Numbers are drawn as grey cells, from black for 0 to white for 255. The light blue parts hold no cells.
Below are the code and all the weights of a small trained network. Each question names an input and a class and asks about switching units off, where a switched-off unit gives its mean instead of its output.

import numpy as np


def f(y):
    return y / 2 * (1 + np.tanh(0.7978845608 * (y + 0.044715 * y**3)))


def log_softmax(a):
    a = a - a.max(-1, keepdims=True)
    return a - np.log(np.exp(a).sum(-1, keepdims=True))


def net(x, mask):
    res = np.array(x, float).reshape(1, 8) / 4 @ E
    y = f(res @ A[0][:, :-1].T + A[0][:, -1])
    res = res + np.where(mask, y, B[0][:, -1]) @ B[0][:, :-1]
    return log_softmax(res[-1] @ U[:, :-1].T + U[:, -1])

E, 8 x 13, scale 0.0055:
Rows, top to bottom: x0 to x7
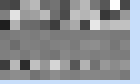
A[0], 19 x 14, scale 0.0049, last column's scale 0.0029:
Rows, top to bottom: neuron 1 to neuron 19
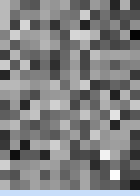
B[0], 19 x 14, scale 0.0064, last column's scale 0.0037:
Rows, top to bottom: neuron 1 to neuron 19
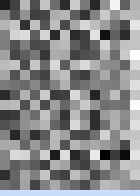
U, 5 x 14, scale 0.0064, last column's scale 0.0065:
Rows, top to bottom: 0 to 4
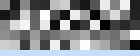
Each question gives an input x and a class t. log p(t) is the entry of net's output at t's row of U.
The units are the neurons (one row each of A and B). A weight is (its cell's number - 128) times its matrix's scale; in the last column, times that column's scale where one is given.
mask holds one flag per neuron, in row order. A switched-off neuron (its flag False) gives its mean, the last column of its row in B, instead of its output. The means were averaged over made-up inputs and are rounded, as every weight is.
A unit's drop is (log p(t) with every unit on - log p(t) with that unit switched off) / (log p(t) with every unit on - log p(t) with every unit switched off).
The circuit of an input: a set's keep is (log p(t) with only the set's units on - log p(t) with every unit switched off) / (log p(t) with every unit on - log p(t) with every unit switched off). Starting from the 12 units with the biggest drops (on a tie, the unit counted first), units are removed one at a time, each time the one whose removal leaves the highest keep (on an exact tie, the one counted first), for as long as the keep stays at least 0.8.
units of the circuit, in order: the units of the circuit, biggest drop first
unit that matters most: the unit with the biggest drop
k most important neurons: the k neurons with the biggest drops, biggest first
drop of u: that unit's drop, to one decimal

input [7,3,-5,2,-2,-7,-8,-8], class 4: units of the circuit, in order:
[neuron 3]
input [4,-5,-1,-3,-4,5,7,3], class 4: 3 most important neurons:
[neuron 11; neuron 15; neuron 4]
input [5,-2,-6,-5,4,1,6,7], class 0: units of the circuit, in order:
[neuron 5; neuron 2]
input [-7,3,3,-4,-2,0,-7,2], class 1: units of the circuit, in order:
[neuron 1; neuron 13]
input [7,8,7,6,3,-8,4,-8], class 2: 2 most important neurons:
[neuron 4; neuron 5]
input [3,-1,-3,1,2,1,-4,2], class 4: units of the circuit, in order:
[neuron 3; neuron 10]
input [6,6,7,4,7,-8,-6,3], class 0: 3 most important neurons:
[neuron 6; neuron 14; neuron 8]
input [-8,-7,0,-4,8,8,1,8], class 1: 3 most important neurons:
[neuron 10; neuron 13; neuron 1]
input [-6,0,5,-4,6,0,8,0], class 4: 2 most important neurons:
[neuron 11; neuron 15]
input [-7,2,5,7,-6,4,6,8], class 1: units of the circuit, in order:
[neuron 10; neuron 13]
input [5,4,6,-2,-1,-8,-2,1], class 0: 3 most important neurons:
[neuron 6; neuron 14; neuron 8]
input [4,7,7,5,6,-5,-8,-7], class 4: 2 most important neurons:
[neuron 7; neuron 3]
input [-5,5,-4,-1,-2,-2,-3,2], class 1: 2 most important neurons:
[neuron 1; neuron 16]
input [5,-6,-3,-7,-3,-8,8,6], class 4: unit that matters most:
neuron 11
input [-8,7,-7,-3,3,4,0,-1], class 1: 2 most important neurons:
[neuron 1; neuron 10]
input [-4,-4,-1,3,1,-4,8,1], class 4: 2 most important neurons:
[neuron 11; neuron 15]
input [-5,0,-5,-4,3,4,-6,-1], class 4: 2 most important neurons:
[neuron 7; neuron 3]
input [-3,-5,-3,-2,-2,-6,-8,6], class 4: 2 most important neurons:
[neuron 3; neuron 7]
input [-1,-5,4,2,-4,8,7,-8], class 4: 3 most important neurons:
[neuron 11; neuron 15; neuron 4]
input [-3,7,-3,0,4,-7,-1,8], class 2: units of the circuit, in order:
[neuron 4]
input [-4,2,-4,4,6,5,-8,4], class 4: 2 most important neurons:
[neuron 7; neuron 3]
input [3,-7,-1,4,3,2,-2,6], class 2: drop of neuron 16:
0.6
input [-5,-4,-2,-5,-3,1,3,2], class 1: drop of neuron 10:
0.3
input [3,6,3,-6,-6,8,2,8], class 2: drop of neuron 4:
0.5
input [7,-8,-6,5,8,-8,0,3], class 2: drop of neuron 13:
0.1
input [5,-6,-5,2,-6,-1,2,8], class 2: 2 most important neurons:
[neuron 16; neuron 6]
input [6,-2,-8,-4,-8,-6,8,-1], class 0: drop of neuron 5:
0.3
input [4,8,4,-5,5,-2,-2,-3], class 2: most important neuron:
[neuron 4]
